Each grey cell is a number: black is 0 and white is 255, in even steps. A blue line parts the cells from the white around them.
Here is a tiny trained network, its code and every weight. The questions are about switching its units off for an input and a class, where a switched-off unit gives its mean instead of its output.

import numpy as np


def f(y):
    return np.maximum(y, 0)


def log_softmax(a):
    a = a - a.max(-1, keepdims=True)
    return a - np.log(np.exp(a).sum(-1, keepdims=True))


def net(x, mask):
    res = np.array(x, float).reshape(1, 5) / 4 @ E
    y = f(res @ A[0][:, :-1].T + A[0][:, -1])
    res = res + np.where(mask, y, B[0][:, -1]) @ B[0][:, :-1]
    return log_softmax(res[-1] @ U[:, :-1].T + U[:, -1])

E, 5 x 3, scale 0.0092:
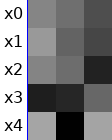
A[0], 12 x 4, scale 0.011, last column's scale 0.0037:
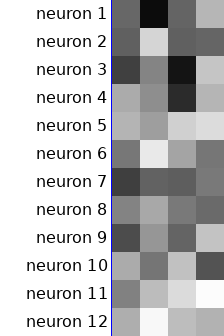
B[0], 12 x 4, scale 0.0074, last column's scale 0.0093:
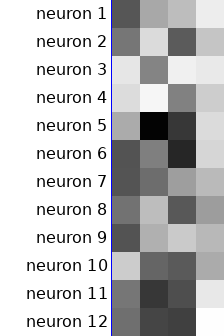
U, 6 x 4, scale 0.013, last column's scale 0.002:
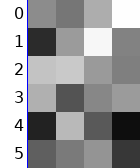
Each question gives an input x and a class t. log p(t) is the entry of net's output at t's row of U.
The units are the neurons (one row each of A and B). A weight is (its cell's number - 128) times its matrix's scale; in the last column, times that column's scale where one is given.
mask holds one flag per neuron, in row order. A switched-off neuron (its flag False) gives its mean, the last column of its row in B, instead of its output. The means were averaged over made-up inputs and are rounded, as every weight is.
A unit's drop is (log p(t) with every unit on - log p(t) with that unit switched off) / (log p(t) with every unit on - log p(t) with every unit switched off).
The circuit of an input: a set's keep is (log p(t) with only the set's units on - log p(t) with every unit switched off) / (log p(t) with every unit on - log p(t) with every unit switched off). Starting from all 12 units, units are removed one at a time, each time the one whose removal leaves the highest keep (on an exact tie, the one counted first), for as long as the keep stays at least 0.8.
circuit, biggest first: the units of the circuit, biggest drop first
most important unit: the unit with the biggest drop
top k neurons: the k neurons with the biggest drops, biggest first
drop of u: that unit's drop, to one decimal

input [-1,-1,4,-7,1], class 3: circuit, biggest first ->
neuron 5; neuron 12
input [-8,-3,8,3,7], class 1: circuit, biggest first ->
neuron 1; neuron 5
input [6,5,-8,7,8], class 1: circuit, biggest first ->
neuron 1
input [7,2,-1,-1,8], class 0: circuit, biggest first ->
neuron 1; neuron 5
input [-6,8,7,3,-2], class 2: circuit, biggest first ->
neuron 4; neuron 3
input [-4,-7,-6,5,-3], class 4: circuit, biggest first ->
neuron 3; neuron 6
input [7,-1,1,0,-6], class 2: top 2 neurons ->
neuron 3; neuron 4
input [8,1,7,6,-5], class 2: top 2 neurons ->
neuron 3; neuron 4
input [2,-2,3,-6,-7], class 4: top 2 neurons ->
neuron 6; neuron 12
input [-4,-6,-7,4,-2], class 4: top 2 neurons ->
neuron 3; neuron 6
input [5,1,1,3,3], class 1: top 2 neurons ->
neuron 1; neuron 5
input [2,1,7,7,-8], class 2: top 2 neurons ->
neuron 3; neuron 4
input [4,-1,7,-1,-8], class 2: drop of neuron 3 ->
0.4
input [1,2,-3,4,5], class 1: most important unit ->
neuron 1
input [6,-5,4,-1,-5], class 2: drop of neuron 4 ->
0.2
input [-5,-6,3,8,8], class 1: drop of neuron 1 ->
0.1
